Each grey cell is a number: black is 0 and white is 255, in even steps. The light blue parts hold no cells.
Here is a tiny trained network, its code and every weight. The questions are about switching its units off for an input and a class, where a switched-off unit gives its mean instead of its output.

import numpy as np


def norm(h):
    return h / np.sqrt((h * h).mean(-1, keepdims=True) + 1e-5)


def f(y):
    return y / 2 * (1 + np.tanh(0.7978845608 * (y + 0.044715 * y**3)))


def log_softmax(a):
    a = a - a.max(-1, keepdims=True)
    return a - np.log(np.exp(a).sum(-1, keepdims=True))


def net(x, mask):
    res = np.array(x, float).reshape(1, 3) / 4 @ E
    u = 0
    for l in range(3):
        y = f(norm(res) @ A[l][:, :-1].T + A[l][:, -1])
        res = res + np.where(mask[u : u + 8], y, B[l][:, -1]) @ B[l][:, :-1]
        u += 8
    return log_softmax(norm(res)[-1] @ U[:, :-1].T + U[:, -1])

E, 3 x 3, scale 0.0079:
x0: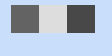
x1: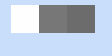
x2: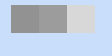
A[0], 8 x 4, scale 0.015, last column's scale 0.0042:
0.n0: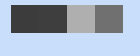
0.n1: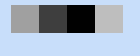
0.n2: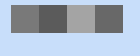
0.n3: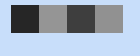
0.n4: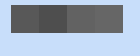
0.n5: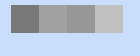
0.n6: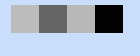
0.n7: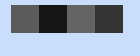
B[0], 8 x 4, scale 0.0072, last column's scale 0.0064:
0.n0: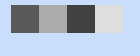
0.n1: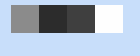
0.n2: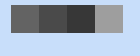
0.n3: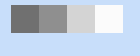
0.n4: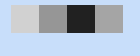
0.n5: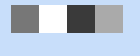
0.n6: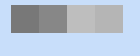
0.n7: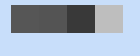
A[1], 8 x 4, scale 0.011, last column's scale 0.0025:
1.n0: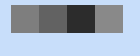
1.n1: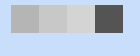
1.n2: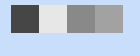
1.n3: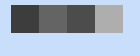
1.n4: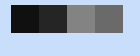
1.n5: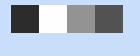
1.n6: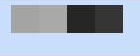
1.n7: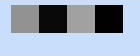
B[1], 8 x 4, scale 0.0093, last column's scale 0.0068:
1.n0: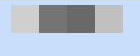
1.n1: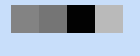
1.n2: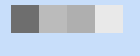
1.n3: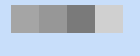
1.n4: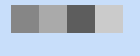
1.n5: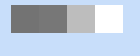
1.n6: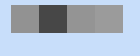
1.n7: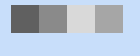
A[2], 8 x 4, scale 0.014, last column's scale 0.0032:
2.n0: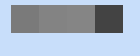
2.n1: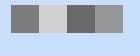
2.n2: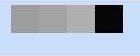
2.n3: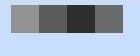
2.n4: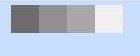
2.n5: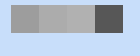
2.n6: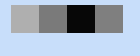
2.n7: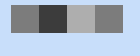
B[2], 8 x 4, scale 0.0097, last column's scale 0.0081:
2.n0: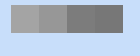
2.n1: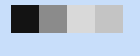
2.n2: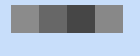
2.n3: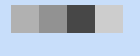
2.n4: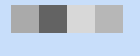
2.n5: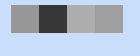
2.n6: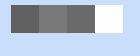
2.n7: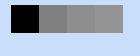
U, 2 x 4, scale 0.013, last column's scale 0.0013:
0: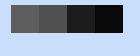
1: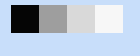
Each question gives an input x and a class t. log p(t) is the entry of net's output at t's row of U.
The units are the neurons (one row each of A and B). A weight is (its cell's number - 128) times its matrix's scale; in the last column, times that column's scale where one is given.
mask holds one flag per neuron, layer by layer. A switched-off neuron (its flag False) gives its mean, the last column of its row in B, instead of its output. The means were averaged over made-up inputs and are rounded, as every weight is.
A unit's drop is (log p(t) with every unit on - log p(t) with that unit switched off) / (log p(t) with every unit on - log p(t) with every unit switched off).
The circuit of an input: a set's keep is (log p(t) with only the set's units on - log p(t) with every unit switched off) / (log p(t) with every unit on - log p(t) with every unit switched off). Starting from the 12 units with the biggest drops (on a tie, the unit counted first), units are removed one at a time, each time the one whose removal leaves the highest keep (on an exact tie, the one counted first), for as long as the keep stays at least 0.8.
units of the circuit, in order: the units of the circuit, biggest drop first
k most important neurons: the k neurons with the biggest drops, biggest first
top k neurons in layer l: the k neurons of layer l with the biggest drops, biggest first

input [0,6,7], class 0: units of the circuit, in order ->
(1.n1)
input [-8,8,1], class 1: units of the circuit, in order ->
(1.n7 2.n7)
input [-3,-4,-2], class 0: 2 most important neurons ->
(0.n7 0.n4)
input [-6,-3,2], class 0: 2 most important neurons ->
(0.n2 0.n3)
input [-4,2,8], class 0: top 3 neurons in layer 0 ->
(0.n1 0.n7 0.n5)
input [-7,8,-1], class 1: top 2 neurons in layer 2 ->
(2.n7 2.n3)
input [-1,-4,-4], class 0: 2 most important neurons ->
(0.n4 0.n7)
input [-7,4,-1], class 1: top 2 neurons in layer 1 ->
(1.n7 1.n1)
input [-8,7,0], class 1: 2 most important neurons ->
(1.n7 2.n7)
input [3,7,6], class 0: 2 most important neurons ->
(1.n1 0.n3)
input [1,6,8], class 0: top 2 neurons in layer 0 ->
(0.n3 0.n0)
